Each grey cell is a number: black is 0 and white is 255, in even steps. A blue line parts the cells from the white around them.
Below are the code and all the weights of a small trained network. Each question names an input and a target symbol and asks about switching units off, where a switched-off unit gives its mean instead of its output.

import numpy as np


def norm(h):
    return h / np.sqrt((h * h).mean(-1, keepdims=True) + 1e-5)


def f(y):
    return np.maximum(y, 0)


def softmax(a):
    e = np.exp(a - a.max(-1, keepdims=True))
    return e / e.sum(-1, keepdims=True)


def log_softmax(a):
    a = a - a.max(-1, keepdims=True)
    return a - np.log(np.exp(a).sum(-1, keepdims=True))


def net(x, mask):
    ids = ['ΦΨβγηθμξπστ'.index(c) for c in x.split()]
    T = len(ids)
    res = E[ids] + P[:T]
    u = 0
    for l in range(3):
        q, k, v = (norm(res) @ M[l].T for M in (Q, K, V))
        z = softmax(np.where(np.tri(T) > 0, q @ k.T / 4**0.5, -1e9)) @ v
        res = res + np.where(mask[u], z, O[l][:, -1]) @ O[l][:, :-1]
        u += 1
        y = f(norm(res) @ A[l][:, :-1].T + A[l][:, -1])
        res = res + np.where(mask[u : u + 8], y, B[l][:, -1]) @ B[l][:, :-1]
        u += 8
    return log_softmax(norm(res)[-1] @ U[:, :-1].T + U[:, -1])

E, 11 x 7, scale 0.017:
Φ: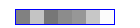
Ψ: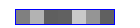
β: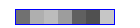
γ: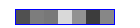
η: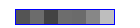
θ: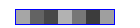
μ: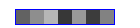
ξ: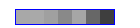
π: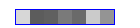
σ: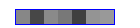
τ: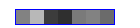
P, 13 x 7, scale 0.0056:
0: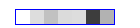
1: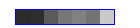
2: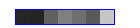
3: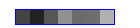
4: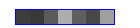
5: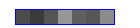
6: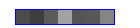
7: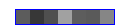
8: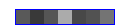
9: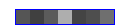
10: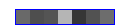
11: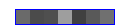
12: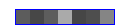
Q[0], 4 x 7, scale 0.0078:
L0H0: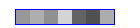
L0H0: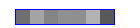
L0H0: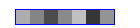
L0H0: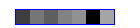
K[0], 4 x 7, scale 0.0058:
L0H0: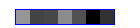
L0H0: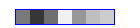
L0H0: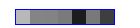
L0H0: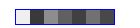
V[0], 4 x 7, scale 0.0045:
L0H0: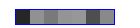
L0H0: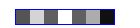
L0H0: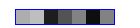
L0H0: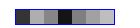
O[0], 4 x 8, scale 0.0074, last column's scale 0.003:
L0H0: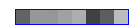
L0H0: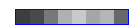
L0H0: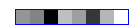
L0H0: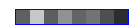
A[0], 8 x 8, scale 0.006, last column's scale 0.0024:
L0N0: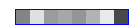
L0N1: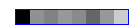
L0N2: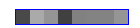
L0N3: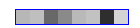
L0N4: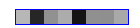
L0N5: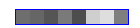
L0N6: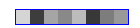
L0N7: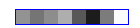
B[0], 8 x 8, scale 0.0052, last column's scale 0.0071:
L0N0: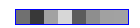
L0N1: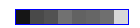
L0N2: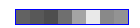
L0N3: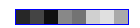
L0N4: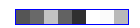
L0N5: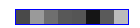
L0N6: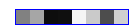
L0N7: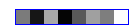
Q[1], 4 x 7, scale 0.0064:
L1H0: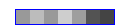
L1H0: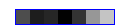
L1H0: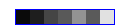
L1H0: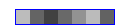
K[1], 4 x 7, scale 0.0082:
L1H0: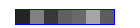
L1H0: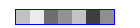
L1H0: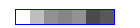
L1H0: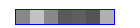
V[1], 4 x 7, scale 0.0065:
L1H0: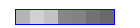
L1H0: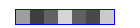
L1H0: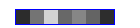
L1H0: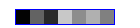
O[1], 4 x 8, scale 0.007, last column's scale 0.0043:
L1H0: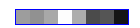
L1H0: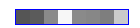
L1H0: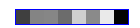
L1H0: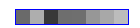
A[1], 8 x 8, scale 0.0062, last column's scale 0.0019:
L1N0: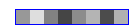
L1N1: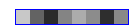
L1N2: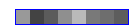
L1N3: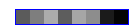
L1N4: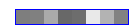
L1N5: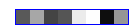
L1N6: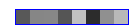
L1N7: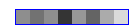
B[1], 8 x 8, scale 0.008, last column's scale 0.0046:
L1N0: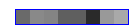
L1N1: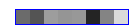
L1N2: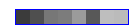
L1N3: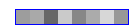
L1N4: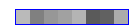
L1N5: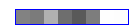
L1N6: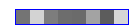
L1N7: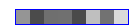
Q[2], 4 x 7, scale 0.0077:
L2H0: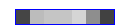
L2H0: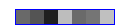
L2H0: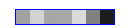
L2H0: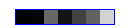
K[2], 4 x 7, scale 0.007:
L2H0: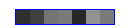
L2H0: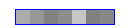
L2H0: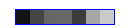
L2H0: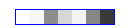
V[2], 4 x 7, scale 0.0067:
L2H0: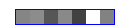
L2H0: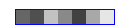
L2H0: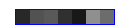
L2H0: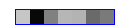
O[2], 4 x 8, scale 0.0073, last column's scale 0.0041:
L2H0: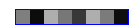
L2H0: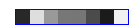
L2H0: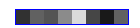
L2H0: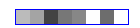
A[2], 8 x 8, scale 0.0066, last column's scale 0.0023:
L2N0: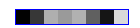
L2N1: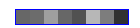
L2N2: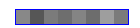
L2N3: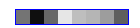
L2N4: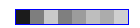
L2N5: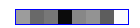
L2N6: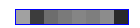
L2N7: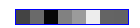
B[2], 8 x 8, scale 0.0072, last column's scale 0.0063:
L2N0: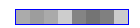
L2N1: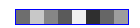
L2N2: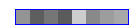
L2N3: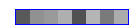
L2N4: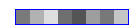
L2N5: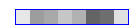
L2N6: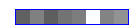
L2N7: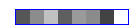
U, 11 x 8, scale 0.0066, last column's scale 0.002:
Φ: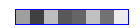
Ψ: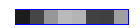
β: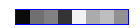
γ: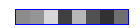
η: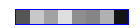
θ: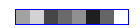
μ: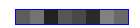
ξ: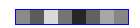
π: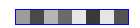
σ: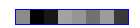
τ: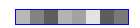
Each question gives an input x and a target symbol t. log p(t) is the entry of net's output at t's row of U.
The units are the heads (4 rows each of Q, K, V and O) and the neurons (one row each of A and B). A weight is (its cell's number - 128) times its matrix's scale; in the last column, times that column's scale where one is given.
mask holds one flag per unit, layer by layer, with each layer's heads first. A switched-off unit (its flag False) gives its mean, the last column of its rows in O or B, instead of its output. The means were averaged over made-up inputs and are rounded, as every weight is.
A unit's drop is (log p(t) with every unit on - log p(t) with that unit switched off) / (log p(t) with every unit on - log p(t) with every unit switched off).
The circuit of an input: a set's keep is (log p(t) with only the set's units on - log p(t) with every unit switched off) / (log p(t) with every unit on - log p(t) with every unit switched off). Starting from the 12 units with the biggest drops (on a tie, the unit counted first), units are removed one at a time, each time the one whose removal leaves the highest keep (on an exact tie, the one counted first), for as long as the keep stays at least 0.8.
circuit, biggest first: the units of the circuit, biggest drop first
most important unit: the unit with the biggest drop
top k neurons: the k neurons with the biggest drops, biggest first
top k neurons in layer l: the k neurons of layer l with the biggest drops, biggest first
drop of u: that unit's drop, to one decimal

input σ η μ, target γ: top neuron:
(L2N5)
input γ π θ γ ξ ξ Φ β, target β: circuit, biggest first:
(L0H0, L1H0)
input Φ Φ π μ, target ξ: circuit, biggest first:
(L2H0, L1H0)
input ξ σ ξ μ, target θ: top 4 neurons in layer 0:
(L0N6, L0N3, L0N4, L0N1)
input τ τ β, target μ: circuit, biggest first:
(L0H0, L1H0)
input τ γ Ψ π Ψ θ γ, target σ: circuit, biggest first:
(L0H0, L2H0, L1H0, L0N4)
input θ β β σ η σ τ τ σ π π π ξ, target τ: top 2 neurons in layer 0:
(L0N3, L0N7)
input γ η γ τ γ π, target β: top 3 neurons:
(L2N7, L0N7, L2N0)
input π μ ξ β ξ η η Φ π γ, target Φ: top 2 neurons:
(L0N7, L1N4)
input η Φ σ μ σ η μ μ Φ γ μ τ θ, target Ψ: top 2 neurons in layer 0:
(L0N5, L0N6)
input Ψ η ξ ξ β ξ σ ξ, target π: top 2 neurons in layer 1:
(L1N5, L1N1)
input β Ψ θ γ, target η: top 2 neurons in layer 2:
(L2N0, L2N3)
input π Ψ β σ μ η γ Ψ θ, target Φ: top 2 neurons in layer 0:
(L0N4, L0N7)
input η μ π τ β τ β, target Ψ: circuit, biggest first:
(L2H0)
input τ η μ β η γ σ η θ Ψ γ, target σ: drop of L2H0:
0.8
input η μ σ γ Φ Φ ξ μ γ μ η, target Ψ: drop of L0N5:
0.1
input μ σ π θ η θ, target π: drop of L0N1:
0.1
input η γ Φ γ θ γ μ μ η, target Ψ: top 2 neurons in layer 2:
(L2N0, L2N7)
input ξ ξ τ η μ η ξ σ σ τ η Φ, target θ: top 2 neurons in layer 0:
(L0N6, L0N3)
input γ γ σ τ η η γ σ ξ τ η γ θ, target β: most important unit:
L1H0
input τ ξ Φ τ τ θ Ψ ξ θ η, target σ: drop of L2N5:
-0.1
